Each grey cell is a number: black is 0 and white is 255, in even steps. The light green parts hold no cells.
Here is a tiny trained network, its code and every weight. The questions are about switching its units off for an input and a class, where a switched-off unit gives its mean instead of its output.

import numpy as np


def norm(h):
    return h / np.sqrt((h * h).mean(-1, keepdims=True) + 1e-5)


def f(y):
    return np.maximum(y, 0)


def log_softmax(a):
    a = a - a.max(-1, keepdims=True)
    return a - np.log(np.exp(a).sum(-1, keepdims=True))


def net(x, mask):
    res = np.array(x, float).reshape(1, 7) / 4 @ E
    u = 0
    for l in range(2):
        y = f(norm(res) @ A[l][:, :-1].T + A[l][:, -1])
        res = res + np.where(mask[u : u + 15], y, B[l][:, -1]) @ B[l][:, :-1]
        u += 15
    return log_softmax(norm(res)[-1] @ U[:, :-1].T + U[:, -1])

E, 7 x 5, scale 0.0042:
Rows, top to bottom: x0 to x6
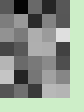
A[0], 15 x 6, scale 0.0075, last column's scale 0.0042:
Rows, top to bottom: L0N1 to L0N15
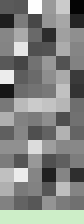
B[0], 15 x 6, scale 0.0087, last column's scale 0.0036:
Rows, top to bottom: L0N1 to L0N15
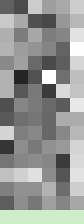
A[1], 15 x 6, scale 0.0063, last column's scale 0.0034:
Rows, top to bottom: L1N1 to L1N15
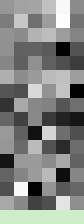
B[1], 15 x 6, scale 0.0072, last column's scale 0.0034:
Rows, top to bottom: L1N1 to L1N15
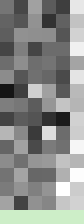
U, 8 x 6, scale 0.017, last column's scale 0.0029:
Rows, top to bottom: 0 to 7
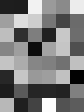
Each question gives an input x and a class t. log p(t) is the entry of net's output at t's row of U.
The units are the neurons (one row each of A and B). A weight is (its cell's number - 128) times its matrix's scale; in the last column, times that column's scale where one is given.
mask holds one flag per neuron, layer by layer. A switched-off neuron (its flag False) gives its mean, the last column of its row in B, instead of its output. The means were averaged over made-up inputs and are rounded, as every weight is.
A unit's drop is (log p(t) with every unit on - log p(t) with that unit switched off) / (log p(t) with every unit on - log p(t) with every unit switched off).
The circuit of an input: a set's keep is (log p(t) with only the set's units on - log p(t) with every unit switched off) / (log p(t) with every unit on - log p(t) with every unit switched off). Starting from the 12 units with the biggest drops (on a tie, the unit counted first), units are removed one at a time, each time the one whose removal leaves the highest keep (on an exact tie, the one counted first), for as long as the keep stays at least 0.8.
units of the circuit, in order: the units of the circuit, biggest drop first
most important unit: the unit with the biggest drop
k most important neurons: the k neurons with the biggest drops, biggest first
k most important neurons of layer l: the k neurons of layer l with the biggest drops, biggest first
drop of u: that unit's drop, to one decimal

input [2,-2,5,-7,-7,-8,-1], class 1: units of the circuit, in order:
L0N13
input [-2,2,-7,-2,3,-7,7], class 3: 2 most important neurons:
L1N14, L0N13
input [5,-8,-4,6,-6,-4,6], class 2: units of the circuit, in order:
L0N7, L0N2
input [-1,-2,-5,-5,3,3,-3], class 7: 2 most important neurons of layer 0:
L0N6, L0N5
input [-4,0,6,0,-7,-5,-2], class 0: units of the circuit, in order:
L0N1, L1N1
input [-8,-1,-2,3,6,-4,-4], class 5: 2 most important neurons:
L0N11, L0N8
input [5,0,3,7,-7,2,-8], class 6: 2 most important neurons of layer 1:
L1N9, L1N11
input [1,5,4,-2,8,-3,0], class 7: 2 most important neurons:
L0N6, L0N5
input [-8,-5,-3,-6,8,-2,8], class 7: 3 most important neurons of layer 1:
L1N10, L1N6, L1N1
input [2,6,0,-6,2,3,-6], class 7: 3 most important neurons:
L0N6, L0N5, L0N8
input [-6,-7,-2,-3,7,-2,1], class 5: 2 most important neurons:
L0N8, L0N11
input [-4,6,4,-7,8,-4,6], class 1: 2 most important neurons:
L0N4, L0N13
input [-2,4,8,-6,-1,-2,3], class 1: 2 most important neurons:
L0N4, L0N14
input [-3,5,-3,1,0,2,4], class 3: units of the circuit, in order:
L1N14
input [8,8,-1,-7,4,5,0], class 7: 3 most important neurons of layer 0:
L0N6, L0N8, L0N13
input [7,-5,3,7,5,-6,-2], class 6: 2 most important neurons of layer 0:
L0N5, L0N12
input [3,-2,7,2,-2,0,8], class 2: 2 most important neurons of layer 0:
L0N7, L0N2
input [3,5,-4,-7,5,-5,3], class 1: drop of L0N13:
0.2
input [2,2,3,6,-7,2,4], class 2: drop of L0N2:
0.1
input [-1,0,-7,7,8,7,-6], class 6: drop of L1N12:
0.0
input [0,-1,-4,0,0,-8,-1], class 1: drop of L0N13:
0.1
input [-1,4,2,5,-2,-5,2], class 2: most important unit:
L0N7
